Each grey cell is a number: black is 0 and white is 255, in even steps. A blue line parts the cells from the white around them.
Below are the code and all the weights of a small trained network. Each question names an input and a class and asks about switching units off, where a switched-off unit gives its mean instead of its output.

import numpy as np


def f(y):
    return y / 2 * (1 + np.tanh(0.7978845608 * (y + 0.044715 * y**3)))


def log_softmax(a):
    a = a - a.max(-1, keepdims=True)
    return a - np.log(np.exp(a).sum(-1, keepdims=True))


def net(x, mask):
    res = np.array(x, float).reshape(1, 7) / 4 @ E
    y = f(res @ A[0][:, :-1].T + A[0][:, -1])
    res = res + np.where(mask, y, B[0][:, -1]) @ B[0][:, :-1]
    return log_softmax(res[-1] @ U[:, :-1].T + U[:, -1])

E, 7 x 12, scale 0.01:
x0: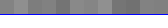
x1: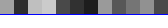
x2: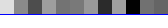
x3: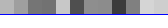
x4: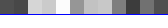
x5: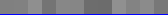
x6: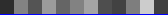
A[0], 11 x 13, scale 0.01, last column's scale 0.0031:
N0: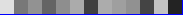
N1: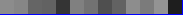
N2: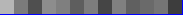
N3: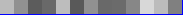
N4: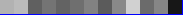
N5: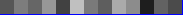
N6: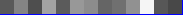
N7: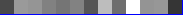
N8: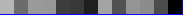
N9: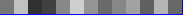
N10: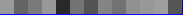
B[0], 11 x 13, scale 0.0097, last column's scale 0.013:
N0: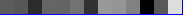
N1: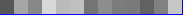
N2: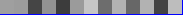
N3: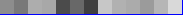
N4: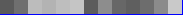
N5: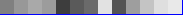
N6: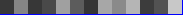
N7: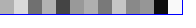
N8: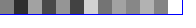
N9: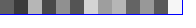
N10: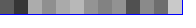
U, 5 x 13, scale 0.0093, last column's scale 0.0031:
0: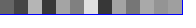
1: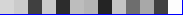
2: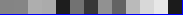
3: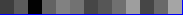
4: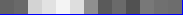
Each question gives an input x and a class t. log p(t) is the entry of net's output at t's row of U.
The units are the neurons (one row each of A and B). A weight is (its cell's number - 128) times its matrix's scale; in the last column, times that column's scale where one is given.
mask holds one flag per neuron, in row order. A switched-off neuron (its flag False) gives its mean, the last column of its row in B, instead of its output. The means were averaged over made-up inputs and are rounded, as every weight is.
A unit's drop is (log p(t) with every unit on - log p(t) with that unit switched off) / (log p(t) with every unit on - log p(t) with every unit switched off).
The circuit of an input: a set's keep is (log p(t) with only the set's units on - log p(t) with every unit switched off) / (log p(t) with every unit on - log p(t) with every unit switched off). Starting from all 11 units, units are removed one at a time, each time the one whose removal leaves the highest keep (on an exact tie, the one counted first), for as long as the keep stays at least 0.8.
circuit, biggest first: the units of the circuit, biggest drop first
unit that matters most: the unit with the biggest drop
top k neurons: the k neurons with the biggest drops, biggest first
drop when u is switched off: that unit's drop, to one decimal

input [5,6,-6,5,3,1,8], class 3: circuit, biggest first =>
[N6]
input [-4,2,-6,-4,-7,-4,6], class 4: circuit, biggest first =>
[N10; N1]
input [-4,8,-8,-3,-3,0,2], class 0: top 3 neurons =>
[N8; N10; N2]
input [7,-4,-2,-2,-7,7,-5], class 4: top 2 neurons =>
[N4; N1]
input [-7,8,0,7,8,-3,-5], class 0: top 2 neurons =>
[N8; N5]
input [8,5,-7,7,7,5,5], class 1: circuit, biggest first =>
[N7; N4]
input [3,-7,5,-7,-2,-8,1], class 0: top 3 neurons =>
[N9; N3; N7]
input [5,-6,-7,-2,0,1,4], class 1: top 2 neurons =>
[N7; N8]
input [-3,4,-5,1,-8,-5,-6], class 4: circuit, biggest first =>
[N4; N10]
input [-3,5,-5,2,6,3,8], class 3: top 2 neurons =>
[N6; N9]
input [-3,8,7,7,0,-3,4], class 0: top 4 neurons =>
[N8; N7; N5; N10]
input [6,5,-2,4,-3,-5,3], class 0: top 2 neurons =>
[N8; N5]
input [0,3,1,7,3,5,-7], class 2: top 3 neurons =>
[N3; N6; N9]
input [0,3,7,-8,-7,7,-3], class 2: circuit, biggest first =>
[N5]
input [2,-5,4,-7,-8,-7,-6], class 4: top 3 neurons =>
[N4; N1; N9]
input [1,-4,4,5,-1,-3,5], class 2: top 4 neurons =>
[N3; N7; N0; N8]
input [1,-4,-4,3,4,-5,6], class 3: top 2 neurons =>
[N6; N8]
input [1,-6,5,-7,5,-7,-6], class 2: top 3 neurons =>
[N5; N8; N7]
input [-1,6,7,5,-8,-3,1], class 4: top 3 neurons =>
[N10; N1; N4]
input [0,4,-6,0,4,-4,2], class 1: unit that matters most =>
N7
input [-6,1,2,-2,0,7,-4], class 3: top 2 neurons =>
[N7; N0]
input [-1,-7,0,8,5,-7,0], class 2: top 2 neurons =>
[N3; N8]
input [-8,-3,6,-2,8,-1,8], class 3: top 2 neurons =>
[N6; N7]
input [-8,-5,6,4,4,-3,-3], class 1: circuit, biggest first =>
[N8; N4]
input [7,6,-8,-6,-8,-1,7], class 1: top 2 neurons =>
[N7; N9]
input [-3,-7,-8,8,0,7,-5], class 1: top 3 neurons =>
[N7; N5; N8]
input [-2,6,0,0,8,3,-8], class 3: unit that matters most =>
N0
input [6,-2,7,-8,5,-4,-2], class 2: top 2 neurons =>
[N5; N7]
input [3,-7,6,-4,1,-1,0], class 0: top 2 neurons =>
[N9; N7]
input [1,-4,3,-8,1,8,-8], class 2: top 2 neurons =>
[N5; N6]
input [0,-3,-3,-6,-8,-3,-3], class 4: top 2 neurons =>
[N4; N1]
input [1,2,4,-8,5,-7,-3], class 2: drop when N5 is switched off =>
0.4
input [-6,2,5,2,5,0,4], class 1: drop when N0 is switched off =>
0.4
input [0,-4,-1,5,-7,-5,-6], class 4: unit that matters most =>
N4
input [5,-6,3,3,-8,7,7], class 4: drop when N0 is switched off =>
0.2
